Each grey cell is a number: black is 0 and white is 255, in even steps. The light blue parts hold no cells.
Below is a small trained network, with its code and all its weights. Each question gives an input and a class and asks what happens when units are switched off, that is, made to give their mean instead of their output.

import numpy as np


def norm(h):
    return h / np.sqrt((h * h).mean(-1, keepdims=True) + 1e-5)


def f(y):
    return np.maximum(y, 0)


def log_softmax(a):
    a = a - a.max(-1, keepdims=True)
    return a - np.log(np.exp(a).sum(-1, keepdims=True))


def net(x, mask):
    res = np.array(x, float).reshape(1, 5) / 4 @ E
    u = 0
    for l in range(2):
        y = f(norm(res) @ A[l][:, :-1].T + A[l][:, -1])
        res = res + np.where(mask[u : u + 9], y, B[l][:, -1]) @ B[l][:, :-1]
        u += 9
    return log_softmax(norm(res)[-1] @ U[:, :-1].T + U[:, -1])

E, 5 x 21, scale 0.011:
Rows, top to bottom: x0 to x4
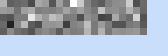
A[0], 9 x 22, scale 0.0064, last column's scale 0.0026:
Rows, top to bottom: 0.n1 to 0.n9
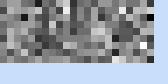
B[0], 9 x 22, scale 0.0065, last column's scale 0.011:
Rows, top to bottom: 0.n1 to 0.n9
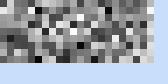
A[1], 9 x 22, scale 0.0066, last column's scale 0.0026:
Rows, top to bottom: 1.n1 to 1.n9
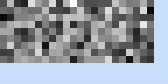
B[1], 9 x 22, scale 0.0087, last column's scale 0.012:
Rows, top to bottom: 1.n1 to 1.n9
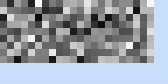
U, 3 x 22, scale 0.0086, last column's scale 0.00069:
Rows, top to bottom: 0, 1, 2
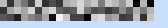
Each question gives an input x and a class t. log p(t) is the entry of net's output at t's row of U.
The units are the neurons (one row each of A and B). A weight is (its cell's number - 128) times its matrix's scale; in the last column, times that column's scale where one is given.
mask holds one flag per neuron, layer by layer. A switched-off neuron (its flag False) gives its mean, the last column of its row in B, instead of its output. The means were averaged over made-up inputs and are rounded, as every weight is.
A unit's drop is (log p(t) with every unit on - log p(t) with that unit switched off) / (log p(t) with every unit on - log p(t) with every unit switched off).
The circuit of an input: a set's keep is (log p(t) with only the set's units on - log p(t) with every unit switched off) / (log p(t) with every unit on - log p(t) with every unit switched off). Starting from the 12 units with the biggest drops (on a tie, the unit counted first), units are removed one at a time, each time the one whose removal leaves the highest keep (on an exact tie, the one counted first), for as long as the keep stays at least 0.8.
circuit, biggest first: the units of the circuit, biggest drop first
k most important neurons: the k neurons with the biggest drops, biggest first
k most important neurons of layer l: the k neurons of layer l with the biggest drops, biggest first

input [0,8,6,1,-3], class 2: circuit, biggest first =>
0.n5
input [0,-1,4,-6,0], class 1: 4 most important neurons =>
0.n2, 1.n4, 0.n5, 0.n9
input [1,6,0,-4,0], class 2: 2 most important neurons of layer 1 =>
1.n5, 1.n8
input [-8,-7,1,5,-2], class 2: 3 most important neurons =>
0.n4, 1.n9, 0.n9
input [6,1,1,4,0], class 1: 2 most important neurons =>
0.n9, 1.n1
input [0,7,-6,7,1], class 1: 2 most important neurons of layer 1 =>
1.n8, 1.n1
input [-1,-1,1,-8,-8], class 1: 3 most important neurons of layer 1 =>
1.n4, 1.n2, 1.n9
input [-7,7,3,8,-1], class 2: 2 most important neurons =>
0.n4, 1.n9
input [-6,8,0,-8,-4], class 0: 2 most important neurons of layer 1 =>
1.n1, 1.n7
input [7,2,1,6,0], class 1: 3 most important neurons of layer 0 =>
0.n9, 0.n2, 0.n3
